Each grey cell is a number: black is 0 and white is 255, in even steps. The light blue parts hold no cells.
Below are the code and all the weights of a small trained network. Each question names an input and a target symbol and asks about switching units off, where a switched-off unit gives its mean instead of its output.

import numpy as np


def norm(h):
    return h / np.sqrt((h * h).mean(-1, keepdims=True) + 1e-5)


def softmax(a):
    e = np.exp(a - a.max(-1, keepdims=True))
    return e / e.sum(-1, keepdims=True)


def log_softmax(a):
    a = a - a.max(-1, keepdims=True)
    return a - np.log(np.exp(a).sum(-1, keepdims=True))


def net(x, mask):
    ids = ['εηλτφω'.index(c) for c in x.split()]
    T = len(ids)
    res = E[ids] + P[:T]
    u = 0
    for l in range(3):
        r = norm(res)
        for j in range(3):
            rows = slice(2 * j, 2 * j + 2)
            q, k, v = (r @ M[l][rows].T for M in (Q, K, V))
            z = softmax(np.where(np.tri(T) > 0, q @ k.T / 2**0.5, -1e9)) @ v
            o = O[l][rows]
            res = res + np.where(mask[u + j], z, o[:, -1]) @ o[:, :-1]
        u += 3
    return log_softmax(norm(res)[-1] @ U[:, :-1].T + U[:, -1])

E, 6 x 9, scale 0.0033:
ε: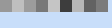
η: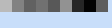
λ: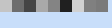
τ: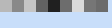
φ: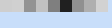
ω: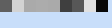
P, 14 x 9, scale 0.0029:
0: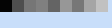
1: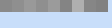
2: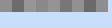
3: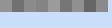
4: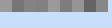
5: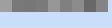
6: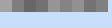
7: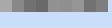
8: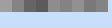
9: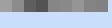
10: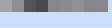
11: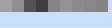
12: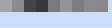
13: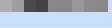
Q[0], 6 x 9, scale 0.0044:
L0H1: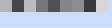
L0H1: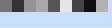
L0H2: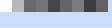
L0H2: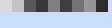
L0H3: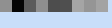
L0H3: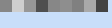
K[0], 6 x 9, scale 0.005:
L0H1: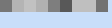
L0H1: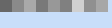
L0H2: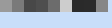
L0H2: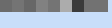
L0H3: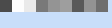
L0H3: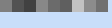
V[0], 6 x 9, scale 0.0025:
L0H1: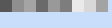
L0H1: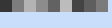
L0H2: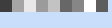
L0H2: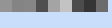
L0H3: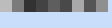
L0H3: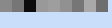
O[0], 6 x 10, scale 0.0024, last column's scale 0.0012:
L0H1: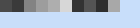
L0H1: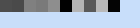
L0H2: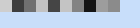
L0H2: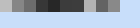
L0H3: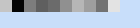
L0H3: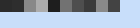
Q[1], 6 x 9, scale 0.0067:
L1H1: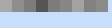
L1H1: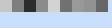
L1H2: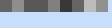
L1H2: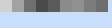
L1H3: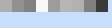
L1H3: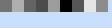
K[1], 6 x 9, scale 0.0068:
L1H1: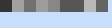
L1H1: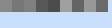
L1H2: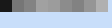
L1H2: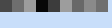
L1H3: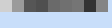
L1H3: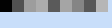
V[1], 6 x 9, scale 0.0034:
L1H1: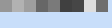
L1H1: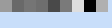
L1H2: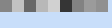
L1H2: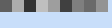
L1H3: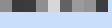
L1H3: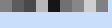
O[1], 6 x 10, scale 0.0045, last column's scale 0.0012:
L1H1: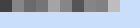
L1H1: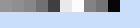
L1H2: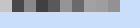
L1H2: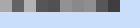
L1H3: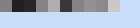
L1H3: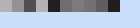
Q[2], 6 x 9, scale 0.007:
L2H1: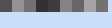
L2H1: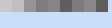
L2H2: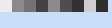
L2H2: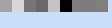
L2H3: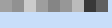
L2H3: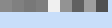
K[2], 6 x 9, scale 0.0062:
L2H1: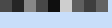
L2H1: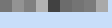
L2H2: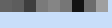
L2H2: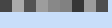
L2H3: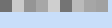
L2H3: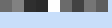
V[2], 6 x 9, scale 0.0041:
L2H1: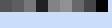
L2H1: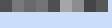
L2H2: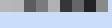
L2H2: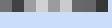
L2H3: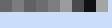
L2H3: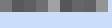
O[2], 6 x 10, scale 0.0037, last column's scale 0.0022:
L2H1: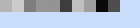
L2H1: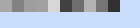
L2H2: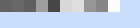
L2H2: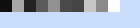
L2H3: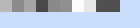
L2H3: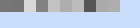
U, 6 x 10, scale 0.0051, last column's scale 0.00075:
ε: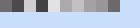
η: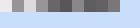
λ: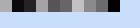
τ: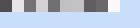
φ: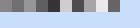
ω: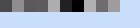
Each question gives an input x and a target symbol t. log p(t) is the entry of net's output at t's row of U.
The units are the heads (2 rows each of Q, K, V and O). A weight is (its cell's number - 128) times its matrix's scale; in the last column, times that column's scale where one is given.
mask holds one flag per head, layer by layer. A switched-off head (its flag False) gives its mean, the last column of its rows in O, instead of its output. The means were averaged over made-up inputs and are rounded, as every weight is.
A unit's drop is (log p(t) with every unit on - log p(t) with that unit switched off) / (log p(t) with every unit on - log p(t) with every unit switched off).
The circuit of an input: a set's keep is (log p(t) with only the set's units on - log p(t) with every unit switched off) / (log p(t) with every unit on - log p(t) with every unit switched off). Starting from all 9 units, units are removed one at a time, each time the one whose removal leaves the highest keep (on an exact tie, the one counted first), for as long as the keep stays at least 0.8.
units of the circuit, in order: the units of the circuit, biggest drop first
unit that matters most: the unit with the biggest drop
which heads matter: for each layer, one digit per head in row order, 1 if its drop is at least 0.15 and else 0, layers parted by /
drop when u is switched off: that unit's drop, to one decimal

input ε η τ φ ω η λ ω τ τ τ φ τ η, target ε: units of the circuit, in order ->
L0H2; L2H3; L2H2; L1H3
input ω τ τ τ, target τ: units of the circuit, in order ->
L1H2
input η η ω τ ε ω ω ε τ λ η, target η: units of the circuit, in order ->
L2H2; L2H1; L0H2
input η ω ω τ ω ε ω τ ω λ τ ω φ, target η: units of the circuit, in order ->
L2H2; L0H1; L0H2
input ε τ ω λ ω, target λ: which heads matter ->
010 / 101 / 000
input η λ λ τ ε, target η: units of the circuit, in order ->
L2H2; L0H1; L0H2; L1H3
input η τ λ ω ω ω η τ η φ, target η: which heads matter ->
110 / 011 / 110
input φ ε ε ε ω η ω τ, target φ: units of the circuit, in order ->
L0H2; L2H1; L1H3; L1H2
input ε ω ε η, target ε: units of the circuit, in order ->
L1H3; L2H3
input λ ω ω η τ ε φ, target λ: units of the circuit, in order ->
L1H3; L2H2; L0H2
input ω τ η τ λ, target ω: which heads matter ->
011 / 100 / 010
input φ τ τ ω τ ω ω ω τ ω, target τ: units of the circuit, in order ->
L1H1; L0H2
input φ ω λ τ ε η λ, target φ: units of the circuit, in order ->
L0H2; L2H1; L1H3
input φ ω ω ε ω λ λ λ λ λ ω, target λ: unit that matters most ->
L1H3
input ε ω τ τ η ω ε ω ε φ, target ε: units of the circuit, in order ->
L1H3; L0H1; L2H3
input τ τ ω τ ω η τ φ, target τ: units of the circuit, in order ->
L1H2; L1H3
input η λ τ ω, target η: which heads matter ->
100 / 000 / 010
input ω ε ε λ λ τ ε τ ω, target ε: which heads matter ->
001 / 101 / 000
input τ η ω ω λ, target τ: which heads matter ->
110 / 011 / 010
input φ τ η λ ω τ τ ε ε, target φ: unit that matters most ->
L0H2
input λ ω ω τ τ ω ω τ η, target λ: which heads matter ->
010 / 101 / 010
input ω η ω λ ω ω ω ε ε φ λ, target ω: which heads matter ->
011 / 010 / 000
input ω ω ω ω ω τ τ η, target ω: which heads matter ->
011 / 000 / 010
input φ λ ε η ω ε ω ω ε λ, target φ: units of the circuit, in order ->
L0H2; L1H3; L2H1
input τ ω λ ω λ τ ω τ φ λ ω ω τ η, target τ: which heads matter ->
010 / 110 / 010
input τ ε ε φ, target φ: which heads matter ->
000 / 100 / 101
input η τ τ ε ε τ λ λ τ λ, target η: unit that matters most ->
L2H2
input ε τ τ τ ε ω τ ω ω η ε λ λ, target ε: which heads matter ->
010 / 001 / 011
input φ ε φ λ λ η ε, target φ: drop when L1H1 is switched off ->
0.0
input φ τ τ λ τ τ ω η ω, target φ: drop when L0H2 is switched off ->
0.1
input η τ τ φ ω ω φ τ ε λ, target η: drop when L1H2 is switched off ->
0.1
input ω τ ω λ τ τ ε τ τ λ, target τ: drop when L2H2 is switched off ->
0.0
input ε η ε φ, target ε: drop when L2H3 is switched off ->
0.3
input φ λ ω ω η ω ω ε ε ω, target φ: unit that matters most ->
L0H1
